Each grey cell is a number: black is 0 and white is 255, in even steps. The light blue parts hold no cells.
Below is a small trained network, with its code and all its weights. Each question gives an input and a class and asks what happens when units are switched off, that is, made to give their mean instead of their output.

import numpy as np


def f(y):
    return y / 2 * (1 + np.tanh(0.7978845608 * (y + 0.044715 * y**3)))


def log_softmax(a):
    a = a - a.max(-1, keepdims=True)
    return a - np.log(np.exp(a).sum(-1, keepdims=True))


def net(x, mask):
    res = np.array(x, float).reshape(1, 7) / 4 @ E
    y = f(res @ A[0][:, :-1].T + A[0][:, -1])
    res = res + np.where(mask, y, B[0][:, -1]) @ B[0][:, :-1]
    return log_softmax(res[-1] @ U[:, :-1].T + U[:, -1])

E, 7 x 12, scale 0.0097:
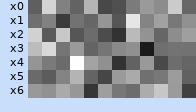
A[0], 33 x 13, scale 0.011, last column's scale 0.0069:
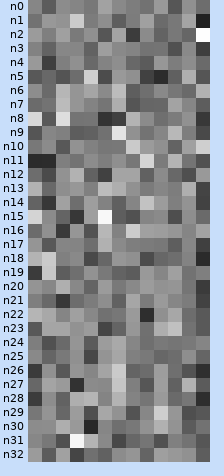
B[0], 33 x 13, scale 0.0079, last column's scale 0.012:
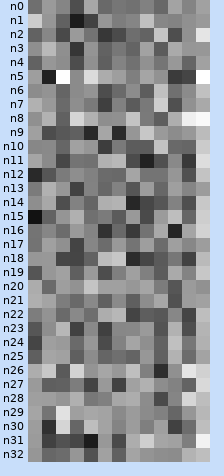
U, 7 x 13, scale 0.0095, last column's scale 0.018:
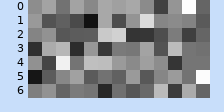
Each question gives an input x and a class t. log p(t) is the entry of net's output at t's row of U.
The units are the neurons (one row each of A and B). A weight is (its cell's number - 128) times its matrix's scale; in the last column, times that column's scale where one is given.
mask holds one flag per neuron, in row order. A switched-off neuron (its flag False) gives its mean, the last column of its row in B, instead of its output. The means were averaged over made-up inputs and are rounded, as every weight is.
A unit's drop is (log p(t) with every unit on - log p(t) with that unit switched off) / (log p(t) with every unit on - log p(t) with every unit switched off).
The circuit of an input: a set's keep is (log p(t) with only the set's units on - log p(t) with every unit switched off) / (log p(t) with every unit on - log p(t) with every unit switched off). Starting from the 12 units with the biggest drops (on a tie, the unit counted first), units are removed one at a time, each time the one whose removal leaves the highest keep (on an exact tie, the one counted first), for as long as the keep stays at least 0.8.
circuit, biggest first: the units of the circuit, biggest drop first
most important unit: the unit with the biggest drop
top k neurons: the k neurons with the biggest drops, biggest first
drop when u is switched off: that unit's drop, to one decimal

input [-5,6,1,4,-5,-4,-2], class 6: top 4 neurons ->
[n16, n31, n10, n21]
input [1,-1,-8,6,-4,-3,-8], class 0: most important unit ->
n26
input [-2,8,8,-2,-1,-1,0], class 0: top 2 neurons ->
[n8, n2]
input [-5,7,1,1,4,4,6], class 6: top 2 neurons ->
[n16, n5]
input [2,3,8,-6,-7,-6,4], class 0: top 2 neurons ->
[n8, n31]
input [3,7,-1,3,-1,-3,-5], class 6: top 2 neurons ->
[n10, n16]
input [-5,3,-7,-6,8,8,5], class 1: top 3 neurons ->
[n31, n1, n8]
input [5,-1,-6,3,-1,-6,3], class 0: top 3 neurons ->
[n26, n29, n12]
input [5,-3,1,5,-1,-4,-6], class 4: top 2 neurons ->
[n5, n11]
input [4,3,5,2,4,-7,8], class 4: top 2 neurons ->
[n30, n20]
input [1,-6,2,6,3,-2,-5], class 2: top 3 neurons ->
[n18, n22, n16]
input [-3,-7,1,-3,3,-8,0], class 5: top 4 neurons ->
[n15, n16, n10, n21]
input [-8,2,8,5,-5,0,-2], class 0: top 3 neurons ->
[n8, n32, n23]
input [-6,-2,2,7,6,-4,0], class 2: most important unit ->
n18
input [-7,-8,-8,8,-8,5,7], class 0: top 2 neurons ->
[n26, n29]
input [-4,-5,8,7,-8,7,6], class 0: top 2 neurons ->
[n8, n31]
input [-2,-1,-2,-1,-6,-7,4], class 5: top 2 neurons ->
[n15, n31]
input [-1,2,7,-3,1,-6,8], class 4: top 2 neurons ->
[n30, n26]
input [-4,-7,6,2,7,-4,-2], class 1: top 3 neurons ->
[n31, n1, n26]
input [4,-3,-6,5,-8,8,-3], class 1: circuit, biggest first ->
[n9]
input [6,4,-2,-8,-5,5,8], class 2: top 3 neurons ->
[n11, n14, n5]
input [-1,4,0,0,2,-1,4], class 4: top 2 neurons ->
[n2, n30]
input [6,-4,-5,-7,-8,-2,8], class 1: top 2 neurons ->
[n9, n5]
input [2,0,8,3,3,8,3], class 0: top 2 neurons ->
[n8, n15]
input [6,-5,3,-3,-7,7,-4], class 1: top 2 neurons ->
[n9, n32]
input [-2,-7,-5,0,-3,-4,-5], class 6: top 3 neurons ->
[n2, n7, n6]
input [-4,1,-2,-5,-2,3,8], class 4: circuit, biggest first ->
[n30]
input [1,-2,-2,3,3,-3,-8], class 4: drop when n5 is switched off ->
0.8
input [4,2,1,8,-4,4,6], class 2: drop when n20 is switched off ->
0.0
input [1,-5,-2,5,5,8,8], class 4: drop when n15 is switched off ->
0.1
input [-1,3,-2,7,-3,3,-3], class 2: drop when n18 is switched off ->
0.2
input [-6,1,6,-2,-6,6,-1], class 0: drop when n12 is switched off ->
-0.2
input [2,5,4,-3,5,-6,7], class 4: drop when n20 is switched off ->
0.2
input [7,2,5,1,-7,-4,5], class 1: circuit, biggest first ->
[n32]
